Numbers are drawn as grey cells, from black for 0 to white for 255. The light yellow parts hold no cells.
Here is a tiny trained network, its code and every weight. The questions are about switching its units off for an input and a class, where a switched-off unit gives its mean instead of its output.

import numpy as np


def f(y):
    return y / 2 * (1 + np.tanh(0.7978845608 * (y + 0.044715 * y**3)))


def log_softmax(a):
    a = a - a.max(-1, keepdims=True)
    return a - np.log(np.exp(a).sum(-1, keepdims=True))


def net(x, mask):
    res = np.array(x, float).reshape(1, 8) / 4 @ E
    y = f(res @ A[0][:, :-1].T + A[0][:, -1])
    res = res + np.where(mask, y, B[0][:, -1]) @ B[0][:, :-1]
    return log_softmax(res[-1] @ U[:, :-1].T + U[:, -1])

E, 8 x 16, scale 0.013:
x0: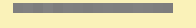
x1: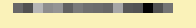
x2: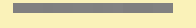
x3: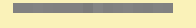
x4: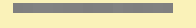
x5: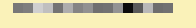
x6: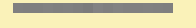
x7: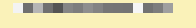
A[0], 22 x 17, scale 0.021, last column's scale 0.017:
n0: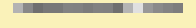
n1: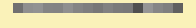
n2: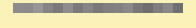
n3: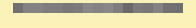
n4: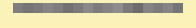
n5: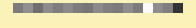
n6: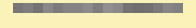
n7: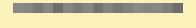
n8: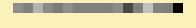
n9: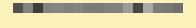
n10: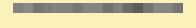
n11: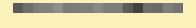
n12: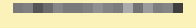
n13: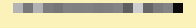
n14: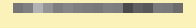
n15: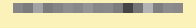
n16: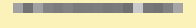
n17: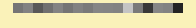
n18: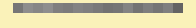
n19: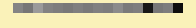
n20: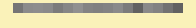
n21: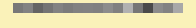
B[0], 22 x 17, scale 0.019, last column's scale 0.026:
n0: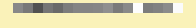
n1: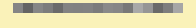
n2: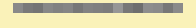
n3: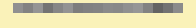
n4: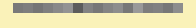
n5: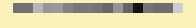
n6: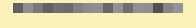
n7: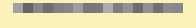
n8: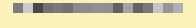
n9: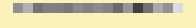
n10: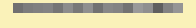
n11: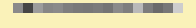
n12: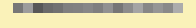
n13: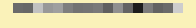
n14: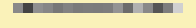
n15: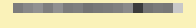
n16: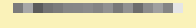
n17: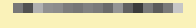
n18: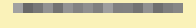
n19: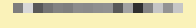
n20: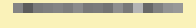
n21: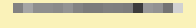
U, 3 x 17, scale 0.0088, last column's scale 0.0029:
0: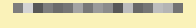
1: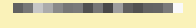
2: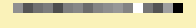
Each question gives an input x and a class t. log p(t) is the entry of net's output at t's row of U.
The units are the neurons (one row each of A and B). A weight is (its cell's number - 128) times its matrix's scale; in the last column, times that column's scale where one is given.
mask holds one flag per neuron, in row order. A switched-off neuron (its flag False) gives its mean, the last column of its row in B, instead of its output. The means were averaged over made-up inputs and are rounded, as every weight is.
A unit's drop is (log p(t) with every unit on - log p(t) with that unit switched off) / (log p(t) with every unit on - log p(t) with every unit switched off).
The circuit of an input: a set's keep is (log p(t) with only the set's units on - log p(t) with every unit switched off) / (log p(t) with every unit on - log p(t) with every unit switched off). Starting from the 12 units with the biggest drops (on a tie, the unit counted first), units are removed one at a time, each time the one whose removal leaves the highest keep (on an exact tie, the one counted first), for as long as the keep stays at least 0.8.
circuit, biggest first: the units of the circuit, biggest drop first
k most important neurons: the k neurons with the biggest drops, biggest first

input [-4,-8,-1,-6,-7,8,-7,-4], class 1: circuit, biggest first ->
n5
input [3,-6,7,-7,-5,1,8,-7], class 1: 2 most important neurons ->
n5; n19
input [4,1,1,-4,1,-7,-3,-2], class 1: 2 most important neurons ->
n17; n19
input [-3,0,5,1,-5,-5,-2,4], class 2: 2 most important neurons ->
n0; n19
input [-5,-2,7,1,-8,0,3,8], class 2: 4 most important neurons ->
n0; n19; n9; n21
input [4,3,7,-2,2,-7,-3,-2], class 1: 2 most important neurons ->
n17; n16
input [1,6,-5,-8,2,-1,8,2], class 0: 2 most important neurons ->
n19; n5
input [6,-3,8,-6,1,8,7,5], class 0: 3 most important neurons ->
n8; n16; n17
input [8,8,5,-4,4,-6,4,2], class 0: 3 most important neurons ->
n19; n5; n13
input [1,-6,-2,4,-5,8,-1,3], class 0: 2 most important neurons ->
n8; n17
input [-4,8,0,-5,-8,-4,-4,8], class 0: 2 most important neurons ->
n19; n16
